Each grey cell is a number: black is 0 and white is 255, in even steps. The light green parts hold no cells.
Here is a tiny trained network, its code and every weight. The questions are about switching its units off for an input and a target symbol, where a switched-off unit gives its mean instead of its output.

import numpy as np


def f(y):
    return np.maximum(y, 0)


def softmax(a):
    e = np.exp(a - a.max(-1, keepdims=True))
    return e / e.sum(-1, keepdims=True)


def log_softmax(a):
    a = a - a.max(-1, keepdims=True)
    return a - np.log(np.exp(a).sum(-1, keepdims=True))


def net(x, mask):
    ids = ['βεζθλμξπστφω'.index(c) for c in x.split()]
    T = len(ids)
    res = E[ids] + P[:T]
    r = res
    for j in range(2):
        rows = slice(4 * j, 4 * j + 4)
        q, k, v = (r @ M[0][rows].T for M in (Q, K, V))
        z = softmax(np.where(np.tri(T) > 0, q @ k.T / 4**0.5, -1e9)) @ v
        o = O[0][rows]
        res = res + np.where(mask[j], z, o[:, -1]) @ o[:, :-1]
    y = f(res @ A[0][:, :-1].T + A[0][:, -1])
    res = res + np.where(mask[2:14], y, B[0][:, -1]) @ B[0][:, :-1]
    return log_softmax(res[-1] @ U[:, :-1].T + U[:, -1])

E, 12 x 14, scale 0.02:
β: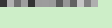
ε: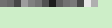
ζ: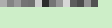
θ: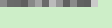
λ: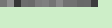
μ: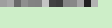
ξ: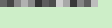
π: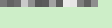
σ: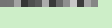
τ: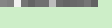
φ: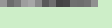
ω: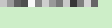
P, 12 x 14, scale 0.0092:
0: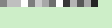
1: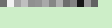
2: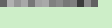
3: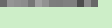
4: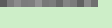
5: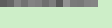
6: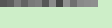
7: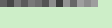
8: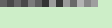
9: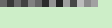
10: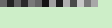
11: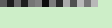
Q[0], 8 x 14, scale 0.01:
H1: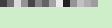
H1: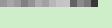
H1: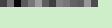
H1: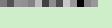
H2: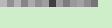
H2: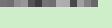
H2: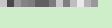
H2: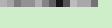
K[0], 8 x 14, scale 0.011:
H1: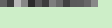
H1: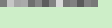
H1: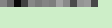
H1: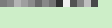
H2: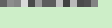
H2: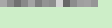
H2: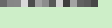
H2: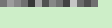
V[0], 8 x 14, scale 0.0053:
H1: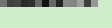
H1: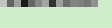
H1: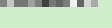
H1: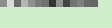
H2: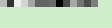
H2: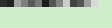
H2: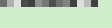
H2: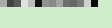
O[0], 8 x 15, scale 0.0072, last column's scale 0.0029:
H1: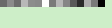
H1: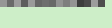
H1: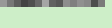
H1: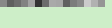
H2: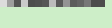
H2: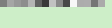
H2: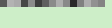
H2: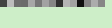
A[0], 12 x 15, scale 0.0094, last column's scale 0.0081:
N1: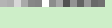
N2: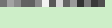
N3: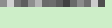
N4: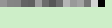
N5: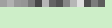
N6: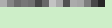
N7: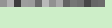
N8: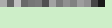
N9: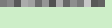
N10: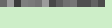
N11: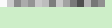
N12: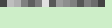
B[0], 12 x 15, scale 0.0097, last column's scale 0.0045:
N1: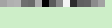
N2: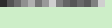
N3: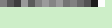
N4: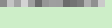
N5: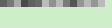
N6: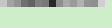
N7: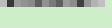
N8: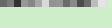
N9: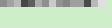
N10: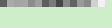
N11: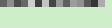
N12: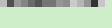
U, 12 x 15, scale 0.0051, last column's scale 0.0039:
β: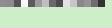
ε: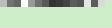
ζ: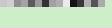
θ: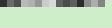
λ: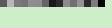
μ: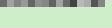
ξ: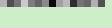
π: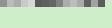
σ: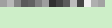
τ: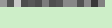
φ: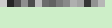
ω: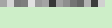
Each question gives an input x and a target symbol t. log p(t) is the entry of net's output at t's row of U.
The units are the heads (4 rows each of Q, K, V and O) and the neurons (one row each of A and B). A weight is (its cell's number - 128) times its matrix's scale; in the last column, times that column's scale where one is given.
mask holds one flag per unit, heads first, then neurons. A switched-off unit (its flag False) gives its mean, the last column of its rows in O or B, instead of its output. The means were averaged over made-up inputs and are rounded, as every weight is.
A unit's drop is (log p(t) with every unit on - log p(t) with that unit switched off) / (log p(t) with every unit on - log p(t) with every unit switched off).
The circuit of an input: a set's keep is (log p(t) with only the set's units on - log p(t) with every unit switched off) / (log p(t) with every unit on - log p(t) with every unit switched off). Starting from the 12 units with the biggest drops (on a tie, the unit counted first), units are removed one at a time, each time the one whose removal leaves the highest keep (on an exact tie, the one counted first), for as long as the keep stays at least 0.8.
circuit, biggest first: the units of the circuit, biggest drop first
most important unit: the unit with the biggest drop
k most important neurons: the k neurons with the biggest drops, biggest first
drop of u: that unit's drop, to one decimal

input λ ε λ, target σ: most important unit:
H1
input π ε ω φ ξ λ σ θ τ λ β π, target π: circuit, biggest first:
[N4, H1]
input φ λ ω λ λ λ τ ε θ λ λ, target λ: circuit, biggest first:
[H2, H1]
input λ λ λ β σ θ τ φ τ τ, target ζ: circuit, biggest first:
[H1, H2]
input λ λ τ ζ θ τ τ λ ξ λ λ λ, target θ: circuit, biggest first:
[H1, N2]
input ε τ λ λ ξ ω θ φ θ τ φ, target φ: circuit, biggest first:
[H1, N3]
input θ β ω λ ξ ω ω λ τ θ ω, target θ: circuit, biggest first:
[N8, H1, N6]
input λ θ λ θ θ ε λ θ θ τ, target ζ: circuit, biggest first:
[H1, N1]
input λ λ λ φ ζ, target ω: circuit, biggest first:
[N11, H1]
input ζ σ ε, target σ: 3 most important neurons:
[N9, N3, N2]
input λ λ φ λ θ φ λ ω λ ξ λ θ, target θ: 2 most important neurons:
[N4, N6]
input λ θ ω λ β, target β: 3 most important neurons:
[N12, N3, N4]
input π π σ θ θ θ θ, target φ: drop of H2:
0.6
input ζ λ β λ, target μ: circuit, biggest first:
[H2]
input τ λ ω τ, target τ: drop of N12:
0.4
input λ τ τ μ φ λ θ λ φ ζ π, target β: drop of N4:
0.0
